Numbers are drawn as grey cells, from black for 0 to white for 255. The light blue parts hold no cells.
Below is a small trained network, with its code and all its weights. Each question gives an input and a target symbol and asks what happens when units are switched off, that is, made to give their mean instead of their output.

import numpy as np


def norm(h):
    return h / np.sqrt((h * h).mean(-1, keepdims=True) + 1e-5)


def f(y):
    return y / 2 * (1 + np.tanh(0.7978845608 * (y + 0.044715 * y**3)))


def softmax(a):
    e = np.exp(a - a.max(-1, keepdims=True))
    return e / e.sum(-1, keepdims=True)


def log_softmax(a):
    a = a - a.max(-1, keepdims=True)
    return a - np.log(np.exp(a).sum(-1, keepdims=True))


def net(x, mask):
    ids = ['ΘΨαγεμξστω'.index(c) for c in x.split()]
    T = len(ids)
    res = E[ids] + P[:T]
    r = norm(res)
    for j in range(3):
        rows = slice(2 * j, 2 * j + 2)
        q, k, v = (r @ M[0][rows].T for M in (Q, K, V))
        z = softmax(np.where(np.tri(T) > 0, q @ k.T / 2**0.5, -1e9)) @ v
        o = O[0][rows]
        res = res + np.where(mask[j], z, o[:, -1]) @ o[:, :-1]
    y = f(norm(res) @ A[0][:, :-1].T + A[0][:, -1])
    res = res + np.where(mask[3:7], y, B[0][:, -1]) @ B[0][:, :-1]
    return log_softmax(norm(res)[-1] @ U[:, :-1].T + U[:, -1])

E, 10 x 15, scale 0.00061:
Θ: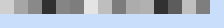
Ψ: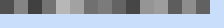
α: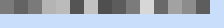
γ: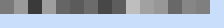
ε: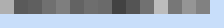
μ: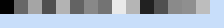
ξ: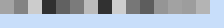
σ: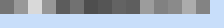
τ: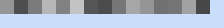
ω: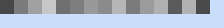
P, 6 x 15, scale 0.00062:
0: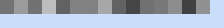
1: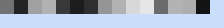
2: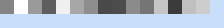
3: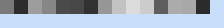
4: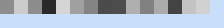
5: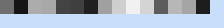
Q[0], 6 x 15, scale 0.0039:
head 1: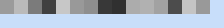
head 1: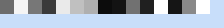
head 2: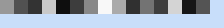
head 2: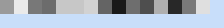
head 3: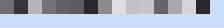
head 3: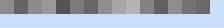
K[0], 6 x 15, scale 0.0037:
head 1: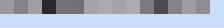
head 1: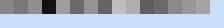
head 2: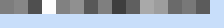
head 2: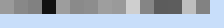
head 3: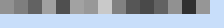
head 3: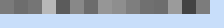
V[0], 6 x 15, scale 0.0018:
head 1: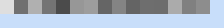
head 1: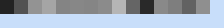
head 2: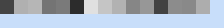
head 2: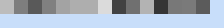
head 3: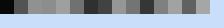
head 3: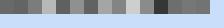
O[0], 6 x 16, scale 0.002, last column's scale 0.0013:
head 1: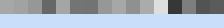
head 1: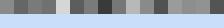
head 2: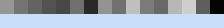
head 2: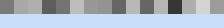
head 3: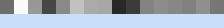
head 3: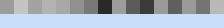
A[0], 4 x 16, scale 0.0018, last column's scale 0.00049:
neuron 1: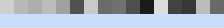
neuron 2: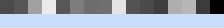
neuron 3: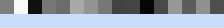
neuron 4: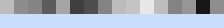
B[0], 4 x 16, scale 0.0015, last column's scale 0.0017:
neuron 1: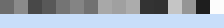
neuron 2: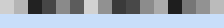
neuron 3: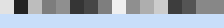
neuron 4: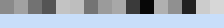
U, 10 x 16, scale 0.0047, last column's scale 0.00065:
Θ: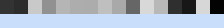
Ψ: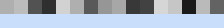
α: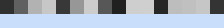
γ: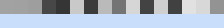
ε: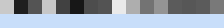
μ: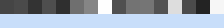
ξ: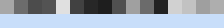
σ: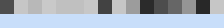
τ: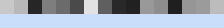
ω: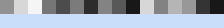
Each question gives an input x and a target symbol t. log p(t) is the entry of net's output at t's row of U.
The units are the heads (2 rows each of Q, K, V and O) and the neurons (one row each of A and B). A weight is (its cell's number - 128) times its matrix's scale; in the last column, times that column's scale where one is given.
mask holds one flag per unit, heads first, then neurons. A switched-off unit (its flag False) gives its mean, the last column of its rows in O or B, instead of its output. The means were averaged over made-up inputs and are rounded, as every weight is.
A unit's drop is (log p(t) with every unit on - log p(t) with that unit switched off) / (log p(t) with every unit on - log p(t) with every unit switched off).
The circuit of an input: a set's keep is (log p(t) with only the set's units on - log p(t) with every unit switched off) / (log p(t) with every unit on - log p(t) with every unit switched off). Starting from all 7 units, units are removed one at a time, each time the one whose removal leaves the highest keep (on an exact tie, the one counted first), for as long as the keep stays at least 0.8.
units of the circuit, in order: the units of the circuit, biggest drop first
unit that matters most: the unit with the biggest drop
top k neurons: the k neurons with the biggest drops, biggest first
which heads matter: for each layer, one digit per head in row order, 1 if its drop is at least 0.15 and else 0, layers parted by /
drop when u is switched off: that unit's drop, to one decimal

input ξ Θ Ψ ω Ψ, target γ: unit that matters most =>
head 2
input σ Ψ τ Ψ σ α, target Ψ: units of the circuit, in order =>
[neuron 4; head 1]
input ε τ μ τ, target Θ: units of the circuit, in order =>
[head 2; neuron 1]
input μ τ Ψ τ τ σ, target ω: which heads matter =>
001
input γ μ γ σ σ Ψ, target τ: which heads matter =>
000
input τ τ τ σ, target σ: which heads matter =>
010
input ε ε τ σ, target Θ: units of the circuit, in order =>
[head 3; head 2]
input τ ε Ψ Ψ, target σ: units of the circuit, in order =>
[head 2; neuron 1; head 3]
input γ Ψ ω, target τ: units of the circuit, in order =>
[head 2; head 1; neuron 2]
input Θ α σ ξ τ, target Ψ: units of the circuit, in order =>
[neuron 4; head 1; head 2]
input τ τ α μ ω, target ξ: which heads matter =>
110
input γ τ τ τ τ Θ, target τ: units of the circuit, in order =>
[neuron 2; head 1; head 3]
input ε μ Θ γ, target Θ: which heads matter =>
011
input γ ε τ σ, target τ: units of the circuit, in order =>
[neuron 2]
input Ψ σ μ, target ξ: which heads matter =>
110
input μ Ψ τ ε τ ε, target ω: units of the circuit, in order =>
[head 3; neuron 4]
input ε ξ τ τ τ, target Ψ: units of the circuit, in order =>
[neuron 4; head 2; head 1]
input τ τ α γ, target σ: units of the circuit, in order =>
[head 2; neuron 1]
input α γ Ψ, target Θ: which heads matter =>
101
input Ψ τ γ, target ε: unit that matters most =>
neuron 3
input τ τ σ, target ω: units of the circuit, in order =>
[head 2; head 3; neuron 4; head 1]
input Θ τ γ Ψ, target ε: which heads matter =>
001
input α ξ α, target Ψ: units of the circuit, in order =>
[neuron 4; head 1; head 2]
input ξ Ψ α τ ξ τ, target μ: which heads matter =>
011
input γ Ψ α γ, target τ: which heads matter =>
100
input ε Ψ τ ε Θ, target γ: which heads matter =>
010
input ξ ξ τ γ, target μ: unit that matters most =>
head 3
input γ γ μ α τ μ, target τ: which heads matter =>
000
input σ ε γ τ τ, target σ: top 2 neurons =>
[neuron 1; neuron 4]
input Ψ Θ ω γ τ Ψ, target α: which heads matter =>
100
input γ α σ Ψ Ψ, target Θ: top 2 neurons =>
[neuron 3; neuron 2]
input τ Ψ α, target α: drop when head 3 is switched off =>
0.5
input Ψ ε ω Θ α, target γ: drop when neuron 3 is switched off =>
0.0
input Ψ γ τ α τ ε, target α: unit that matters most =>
head 1
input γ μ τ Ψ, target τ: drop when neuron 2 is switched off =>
0.4
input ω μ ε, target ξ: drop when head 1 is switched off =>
0.3
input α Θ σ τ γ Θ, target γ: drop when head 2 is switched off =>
1.0
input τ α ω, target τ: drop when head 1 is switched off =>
0.9
